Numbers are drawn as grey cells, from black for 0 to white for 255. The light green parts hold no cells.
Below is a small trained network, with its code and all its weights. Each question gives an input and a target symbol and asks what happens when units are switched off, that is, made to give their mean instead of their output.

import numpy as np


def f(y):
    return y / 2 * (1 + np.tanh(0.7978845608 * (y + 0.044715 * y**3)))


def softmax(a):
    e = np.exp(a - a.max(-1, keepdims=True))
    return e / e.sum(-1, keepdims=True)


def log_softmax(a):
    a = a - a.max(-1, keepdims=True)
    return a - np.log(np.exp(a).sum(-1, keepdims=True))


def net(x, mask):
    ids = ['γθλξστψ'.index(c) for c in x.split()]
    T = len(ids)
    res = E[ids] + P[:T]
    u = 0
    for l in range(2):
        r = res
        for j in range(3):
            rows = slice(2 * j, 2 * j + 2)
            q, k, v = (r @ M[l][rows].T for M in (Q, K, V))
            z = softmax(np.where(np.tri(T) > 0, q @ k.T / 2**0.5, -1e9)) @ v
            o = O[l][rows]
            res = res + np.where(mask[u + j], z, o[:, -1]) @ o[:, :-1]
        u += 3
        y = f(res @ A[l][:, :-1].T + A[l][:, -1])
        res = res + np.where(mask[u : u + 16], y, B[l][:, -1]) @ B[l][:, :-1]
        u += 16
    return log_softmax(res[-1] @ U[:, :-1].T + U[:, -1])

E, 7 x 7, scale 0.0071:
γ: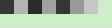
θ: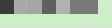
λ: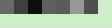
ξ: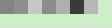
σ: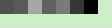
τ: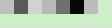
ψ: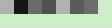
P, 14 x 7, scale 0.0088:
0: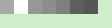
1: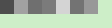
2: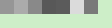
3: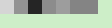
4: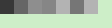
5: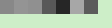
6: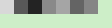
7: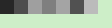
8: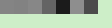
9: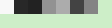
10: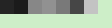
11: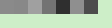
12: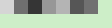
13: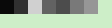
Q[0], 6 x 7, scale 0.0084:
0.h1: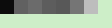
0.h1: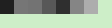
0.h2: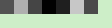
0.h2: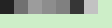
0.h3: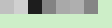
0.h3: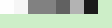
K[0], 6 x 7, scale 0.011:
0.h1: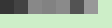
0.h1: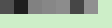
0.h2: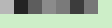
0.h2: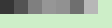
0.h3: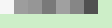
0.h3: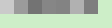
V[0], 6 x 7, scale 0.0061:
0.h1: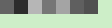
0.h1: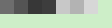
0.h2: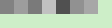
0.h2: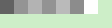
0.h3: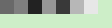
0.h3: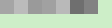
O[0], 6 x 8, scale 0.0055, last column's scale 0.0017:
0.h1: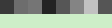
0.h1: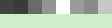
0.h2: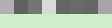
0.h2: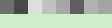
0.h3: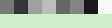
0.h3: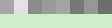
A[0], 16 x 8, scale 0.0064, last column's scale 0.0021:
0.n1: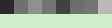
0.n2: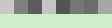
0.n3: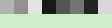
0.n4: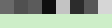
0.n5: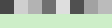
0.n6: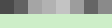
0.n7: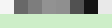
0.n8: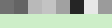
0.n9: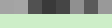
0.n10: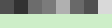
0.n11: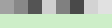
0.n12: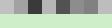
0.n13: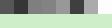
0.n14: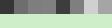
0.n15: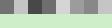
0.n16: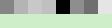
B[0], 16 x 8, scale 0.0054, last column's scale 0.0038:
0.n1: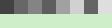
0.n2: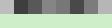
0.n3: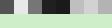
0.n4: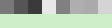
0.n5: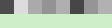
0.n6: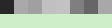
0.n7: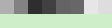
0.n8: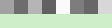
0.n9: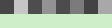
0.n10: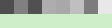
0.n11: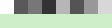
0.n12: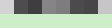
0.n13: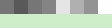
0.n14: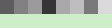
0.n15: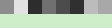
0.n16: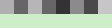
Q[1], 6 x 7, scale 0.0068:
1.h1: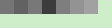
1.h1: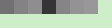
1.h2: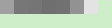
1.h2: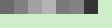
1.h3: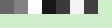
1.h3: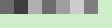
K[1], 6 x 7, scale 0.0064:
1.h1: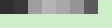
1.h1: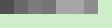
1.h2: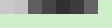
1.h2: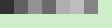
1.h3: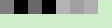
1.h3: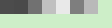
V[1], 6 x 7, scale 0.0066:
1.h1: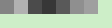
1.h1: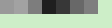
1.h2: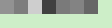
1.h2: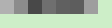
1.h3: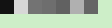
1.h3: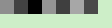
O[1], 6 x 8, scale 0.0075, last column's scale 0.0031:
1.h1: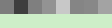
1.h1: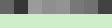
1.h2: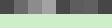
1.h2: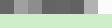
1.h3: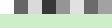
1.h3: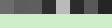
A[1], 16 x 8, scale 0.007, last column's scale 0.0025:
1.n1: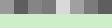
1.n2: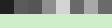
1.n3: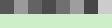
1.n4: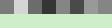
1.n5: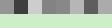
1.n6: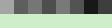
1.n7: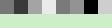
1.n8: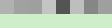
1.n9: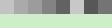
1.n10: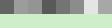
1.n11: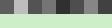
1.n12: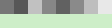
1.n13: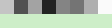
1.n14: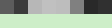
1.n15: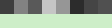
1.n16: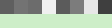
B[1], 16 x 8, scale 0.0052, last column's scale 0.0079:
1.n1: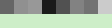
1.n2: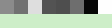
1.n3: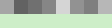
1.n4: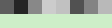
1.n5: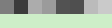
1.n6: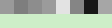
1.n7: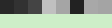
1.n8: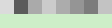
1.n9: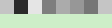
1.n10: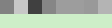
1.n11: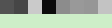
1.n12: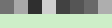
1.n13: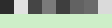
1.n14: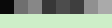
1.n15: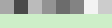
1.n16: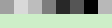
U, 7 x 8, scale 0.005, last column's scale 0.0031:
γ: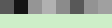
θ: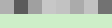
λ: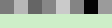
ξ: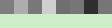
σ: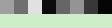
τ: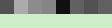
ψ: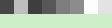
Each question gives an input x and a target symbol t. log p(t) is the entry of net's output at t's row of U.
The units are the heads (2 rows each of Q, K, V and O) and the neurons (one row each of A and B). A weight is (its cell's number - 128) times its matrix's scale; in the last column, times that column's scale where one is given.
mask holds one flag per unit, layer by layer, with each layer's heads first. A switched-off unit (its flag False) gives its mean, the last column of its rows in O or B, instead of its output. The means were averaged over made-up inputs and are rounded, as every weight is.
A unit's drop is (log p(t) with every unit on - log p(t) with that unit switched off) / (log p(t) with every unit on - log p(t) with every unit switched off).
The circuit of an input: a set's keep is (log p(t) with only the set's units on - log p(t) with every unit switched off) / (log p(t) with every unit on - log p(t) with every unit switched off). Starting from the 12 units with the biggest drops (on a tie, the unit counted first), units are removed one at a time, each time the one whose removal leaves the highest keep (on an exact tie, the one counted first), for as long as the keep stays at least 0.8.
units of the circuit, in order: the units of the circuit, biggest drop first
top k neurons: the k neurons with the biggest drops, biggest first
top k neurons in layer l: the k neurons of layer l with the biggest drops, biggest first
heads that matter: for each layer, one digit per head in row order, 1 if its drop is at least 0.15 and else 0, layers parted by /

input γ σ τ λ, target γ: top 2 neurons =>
(1.n15 0.n12)
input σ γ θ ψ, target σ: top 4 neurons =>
(0.n3 0.n9 1.n1 0.n11)
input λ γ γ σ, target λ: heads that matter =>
010 / 001
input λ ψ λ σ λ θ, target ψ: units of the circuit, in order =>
(0.n3 1.n2)
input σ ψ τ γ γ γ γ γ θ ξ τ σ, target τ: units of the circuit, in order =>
(1.h3 0.n3 0.n8 0.n11)
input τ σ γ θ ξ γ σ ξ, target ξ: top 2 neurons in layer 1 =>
(1.n16 1.n12)
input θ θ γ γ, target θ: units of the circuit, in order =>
(1.h3 0.n5 0.h3 1.n8)
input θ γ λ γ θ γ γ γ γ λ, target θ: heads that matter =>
001 / 001
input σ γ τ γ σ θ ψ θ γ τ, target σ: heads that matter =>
110 / 001
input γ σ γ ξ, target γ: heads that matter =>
110 / 001
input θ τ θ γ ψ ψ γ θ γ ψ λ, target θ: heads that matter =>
110 / 101
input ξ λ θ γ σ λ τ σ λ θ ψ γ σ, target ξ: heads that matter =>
101 / 001
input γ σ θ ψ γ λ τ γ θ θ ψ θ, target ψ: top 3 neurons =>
(0.n3 1.n2 0.n8)
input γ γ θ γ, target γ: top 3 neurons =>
(0.n12 1.n15 0.n2)
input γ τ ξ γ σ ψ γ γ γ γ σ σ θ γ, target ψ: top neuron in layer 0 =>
(0.n13)
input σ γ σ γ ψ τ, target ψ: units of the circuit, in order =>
(0.n3 1.n2 1.n16)
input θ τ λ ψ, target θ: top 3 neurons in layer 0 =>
(0.n5 0.n3 0.n4)
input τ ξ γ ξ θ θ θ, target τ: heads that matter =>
101 / 011
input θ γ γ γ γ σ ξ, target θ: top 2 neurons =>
(0.n5 1.n8)
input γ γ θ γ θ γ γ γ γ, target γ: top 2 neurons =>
(1.n7 0.n7)
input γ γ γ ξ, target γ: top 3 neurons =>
(0.n12 0.n2 1.n4)
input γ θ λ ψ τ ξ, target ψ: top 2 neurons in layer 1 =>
(1.n2 1.n10)
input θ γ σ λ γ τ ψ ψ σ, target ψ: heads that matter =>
000 / 001
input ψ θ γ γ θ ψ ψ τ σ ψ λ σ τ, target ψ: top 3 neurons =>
(1.n13 0.n7 1.n2)
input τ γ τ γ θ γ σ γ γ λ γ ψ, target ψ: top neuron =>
(0.n7)
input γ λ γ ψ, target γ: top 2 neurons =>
(0.n12 0.n2)
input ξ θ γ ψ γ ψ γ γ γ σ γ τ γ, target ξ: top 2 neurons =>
(1.n16 0.n5)
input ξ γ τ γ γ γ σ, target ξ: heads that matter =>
001 / 001
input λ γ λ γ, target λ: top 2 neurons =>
(1.n6 0.n9)
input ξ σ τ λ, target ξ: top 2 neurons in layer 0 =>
(0.n5 0.n3)
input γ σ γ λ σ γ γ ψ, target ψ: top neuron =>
(0.n12)
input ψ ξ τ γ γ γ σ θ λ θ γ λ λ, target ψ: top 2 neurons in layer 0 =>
(0.n7 0.n15)
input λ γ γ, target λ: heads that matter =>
110 / 001
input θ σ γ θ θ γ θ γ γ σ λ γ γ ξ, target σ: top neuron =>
(0.n10)
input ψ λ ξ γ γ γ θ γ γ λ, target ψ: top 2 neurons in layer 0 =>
(0.n7 0.n11)
